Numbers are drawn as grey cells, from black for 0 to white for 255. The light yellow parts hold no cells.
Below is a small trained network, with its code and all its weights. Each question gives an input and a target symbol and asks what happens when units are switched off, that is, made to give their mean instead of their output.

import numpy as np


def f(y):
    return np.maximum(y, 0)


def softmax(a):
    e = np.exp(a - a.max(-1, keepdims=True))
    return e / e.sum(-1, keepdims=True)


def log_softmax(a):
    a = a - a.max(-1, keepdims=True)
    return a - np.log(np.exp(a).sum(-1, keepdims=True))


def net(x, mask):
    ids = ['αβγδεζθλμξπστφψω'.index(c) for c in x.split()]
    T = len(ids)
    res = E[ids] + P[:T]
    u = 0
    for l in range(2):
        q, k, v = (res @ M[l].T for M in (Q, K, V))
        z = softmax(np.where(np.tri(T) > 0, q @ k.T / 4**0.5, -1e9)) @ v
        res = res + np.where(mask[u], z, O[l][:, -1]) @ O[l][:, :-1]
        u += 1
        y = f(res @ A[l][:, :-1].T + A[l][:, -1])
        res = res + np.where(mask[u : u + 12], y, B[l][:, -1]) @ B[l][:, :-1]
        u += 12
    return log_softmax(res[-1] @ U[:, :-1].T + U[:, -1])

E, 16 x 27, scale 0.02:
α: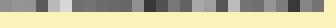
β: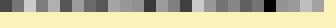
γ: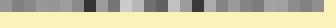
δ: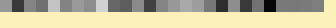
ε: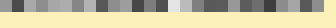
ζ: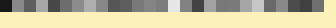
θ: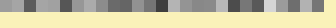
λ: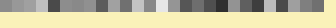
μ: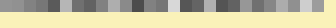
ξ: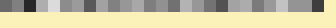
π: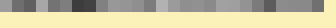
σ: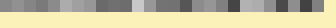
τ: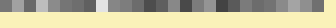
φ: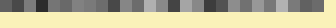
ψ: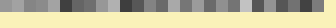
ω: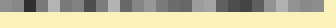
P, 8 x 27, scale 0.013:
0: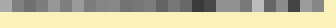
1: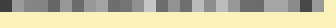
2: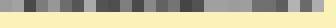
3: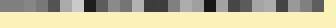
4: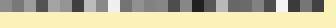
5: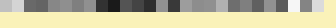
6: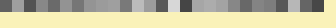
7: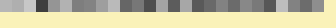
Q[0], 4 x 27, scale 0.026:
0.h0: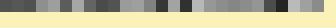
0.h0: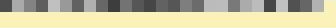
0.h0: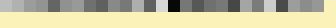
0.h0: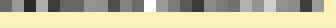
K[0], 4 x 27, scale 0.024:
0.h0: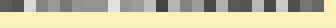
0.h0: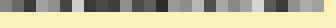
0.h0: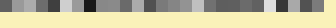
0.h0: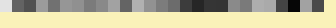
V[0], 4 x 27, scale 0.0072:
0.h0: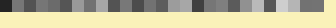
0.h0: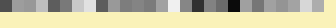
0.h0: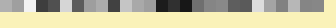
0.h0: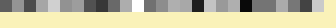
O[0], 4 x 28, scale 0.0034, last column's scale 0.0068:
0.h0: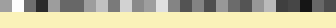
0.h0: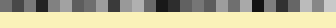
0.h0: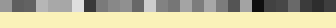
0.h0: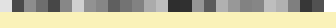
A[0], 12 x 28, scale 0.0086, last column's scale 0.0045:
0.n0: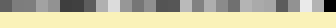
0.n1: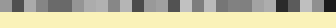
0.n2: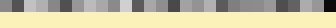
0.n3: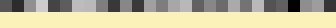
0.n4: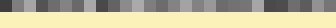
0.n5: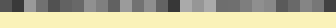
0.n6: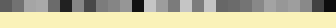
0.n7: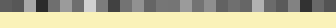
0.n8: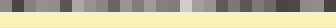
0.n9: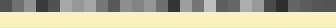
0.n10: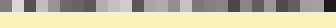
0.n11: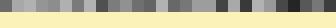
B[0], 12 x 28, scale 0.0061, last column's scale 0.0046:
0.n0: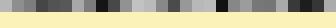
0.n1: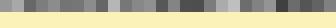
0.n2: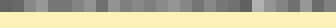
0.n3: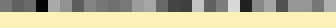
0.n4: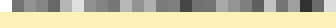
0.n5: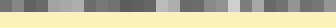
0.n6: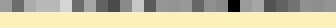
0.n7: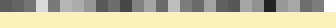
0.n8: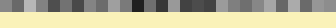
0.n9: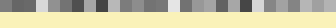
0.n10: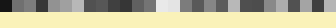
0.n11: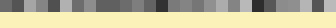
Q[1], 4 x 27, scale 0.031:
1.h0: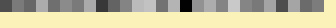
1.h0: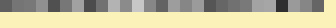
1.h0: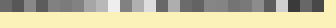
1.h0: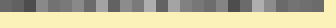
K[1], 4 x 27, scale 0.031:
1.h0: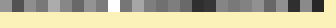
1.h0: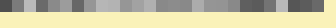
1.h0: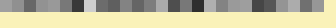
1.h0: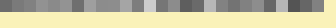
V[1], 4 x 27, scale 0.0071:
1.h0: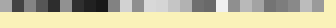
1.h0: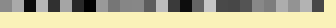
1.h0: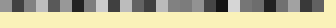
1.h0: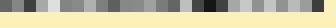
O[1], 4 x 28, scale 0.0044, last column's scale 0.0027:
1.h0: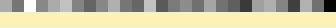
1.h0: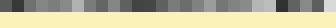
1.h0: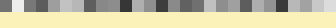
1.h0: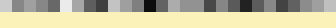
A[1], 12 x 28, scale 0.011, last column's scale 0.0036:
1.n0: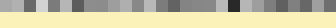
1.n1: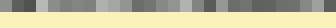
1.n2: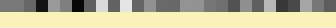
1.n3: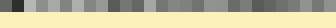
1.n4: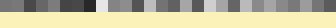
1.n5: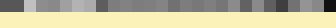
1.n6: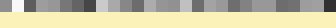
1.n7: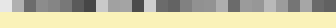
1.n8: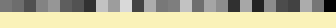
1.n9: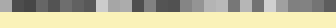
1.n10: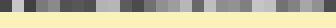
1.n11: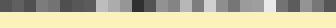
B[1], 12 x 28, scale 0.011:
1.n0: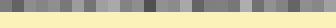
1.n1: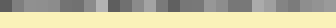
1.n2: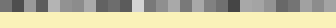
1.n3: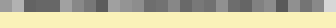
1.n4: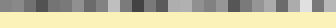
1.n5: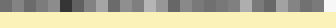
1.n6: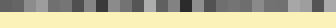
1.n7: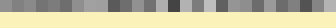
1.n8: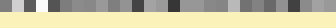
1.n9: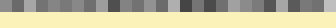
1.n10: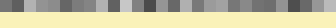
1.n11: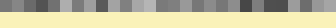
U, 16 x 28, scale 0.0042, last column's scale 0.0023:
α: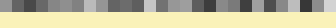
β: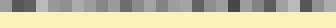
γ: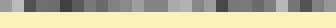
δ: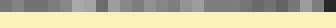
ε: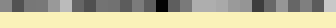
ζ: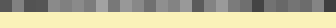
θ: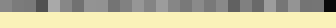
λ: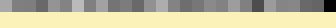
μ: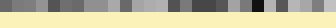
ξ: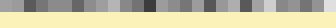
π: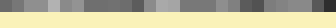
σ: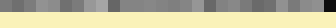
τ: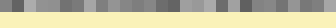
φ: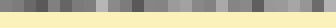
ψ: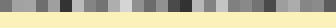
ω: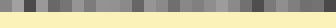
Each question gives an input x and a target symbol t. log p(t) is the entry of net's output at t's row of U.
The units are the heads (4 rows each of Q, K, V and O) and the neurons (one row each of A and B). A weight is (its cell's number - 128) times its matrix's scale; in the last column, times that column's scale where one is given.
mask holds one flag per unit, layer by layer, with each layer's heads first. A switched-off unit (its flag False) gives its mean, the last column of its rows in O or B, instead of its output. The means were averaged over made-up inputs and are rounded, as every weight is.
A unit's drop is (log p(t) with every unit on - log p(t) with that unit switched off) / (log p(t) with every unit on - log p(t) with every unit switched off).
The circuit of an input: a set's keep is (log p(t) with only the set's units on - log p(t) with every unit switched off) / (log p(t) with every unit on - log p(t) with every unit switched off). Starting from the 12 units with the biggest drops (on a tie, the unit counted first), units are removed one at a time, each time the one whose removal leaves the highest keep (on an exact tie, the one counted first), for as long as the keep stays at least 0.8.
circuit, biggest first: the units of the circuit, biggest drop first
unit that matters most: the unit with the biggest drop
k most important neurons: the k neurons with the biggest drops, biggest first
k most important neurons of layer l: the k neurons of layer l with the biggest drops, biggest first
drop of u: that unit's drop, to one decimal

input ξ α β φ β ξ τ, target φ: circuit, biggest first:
1.n4, 1.h0
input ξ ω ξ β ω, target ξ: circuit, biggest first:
1.h0, 0.h0
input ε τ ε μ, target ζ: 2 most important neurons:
1.n10, 0.n10
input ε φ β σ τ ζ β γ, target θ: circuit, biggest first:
0.h0, 1.n2
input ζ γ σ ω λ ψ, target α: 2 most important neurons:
1.n11, 1.n9
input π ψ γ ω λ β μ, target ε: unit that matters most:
0.h0
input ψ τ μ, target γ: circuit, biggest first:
0.h0, 0.n0
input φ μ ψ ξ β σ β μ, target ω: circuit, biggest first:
0.h0, 1.n8, 1.h0
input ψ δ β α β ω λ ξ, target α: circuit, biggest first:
1.h0, 1.n11, 1.n9, 0.n7
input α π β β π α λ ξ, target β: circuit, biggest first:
0.h0, 0.n6
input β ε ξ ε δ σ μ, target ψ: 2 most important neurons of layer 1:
1.n10, 1.n6
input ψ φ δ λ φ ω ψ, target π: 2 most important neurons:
0.n10, 1.n6
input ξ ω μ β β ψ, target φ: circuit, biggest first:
1.h0, 1.n4
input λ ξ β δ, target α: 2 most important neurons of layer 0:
0.n7, 0.n8
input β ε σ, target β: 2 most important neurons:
1.n0, 0.n7
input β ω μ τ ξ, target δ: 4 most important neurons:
1.n2, 1.n8, 1.n4, 1.n11
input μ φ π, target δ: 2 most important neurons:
1.n2, 1.n8
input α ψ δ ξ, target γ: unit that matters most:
0.h0
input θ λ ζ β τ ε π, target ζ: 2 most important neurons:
1.n10, 0.n10
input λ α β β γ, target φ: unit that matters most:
1.n4
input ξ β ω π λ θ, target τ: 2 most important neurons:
1.n7, 1.n10
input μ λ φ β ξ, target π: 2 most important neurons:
0.n10, 1.n6
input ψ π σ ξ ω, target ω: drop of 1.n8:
0.8
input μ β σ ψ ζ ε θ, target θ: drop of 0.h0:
1.0
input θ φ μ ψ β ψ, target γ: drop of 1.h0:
0.1
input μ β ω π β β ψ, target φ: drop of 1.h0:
0.9
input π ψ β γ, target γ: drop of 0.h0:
0.8
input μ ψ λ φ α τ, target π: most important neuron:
0.n10
